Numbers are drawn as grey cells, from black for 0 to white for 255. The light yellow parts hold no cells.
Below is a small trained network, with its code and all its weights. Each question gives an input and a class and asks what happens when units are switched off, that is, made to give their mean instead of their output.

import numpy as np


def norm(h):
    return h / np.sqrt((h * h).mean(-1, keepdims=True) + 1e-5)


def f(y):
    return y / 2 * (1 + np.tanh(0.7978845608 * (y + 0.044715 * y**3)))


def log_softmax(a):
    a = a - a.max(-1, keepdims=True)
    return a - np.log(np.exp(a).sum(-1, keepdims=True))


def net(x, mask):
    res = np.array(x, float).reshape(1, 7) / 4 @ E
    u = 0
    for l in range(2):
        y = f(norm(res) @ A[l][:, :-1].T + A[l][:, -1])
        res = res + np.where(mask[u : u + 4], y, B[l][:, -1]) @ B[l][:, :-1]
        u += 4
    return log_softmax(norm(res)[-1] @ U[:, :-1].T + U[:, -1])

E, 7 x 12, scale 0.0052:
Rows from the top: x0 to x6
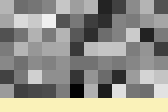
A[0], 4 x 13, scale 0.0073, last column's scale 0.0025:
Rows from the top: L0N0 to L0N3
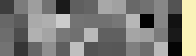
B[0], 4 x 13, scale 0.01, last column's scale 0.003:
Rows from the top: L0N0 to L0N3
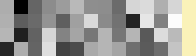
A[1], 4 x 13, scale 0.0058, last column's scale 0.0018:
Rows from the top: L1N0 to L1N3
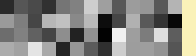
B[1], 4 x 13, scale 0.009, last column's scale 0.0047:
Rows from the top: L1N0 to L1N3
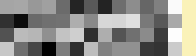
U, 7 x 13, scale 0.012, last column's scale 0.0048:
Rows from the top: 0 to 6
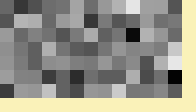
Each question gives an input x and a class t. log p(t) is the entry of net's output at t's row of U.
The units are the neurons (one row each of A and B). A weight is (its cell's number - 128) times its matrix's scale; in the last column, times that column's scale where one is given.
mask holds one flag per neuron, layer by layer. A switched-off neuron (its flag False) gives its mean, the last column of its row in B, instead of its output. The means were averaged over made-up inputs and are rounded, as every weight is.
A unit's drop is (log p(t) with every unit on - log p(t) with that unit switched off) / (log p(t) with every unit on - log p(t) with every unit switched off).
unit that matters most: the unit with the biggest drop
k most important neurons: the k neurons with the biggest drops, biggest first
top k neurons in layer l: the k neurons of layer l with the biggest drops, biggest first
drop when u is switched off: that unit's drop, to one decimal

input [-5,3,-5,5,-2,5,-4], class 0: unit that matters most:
L0N0
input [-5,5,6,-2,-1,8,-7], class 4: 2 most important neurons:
(L1N2 L0N0)
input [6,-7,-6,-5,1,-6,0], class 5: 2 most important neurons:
(L1N0 L0N1)
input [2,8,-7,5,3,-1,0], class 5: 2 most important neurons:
(L1N3 L0N1)
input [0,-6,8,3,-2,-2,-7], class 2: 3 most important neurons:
(L0N1 L1N2 L1N1)
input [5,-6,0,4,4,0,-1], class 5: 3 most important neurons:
(L1N0 L0N0 L1N2)
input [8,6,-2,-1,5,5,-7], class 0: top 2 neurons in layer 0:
(L0N2 L0N1)
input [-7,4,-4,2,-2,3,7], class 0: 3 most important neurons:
(L0N0 L1N0 L1N3)
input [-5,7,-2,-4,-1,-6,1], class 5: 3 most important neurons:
(L1N3 L0N1 L0N2)
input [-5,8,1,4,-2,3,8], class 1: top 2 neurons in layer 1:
(L1N2 L1N0)
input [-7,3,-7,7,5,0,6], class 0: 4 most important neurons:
(L0N0 L1N0 L0N1 L0N3)
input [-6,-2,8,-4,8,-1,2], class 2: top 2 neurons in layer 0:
(L0N1 L0N2)
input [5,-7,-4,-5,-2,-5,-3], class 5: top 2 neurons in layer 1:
(L1N0 L1N2)
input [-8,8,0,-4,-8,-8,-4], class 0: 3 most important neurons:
(L0N0 L1N0 L1N2)
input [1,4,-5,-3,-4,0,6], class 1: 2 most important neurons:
(L1N2 L0N1)
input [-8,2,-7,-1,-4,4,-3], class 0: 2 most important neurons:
(L0N0 L0N1)
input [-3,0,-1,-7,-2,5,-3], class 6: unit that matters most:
L0N3
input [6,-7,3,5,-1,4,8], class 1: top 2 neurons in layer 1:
(L1N2 L1N3)
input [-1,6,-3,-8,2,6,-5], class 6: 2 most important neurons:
(L0N3 L1N2)
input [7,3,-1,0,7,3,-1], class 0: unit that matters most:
L1N1
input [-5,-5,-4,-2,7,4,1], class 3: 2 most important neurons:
(L1N0 L1N1)
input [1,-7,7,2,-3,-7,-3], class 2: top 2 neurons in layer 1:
(L1N2 L1N3)
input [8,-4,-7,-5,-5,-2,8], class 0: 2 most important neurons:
(L1N1 L0N1)
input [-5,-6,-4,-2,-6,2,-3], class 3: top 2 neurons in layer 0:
(L0N0 L0N2)
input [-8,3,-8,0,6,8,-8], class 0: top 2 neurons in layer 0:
(L0N0 L0N1)
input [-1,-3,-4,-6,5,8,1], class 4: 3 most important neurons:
(L0N2 L0N1 L1N1)
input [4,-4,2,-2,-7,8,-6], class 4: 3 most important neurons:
(L0N2 L1N2 L0N0)
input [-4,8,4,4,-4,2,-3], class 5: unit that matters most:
L1N3
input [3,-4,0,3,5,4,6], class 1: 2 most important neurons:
(L1N2 L0N0)
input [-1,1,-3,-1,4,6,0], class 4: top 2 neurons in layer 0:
(L0N2 L0N1)
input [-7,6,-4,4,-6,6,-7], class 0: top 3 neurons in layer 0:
(L0N0 L0N1 L0N3)
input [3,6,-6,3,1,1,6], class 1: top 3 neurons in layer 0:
(L0N1 L0N0 L0N3)
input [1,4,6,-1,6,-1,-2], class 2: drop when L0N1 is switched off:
0.9
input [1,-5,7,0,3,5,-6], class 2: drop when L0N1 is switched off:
0.9
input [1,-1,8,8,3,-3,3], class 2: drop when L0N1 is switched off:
1.0
